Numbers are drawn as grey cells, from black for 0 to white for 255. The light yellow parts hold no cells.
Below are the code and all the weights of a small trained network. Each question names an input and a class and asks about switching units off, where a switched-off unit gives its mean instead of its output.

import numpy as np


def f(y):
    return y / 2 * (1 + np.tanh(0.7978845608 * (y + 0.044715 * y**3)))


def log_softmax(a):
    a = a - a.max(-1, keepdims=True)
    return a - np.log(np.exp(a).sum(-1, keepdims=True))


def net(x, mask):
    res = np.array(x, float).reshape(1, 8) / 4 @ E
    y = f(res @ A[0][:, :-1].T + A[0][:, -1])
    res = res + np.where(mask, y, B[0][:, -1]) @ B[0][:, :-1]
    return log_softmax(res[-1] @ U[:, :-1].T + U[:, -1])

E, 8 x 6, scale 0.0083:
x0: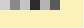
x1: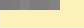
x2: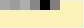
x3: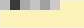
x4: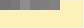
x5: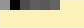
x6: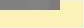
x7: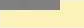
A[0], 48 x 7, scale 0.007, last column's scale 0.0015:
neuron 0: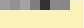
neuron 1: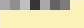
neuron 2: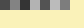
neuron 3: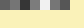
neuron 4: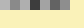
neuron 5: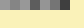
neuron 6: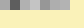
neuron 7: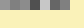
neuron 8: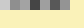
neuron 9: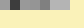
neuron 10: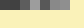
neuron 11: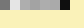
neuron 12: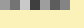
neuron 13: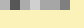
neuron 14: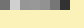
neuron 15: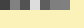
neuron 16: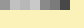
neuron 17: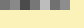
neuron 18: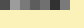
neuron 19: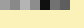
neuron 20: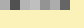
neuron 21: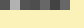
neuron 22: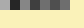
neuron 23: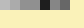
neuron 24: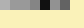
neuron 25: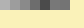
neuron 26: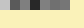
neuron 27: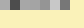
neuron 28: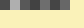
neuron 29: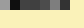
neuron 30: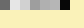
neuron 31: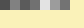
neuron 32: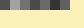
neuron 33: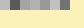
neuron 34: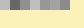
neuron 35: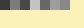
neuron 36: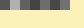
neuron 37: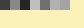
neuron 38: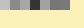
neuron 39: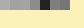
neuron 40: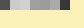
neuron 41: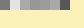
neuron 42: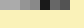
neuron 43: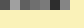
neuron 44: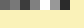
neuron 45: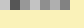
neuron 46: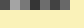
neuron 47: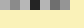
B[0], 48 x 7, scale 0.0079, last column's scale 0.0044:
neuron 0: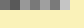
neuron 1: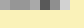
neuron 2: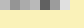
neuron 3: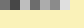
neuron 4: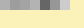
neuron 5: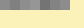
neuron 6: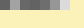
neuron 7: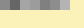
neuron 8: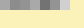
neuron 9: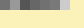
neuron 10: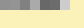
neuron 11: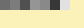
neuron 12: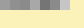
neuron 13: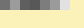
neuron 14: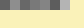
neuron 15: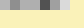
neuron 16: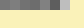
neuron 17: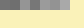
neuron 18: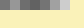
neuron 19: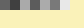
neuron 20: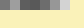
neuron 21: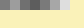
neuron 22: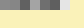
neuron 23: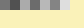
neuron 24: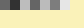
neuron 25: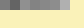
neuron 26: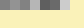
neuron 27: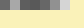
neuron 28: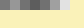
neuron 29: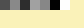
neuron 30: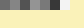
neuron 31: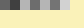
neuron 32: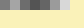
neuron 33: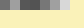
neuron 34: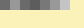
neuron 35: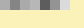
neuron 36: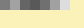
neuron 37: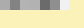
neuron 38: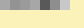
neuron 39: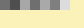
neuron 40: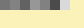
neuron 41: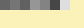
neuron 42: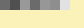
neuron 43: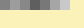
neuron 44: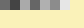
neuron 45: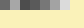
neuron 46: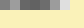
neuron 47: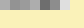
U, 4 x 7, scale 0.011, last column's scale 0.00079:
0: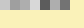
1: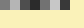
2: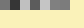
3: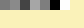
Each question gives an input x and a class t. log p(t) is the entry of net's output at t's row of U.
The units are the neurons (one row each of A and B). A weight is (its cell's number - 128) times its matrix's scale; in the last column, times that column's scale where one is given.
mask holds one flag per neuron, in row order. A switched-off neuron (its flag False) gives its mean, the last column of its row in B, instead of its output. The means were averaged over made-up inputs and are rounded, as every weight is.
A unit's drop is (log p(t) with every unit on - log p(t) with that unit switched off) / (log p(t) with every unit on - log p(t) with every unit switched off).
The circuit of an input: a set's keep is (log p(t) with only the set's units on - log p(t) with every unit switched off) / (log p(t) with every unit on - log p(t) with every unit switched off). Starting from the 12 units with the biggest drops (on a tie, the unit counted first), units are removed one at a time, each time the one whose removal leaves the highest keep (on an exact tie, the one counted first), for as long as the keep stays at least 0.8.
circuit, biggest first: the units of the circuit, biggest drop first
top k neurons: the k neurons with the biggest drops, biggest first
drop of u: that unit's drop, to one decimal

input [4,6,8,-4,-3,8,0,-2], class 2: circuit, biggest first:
(neuron 24)
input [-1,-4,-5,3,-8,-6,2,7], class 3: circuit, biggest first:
(neuron 30; neuron 11)
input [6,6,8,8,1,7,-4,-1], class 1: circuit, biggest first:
(neuron 45; neuron 33)
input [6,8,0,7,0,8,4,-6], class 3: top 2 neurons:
(neuron 29; neuron 22)
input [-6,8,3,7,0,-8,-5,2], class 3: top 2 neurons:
(neuron 30; neuron 11)
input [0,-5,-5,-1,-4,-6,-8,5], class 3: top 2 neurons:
(neuron 30; neuron 11)
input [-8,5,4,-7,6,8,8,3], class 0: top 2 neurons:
(neuron 2; neuron 15)
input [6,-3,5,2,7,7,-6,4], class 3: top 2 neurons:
(neuron 29; neuron 22)
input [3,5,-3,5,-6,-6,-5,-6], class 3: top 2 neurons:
(neuron 30; neuron 11)
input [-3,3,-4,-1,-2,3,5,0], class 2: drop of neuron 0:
-0.1
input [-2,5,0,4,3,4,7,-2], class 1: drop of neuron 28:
-0.1
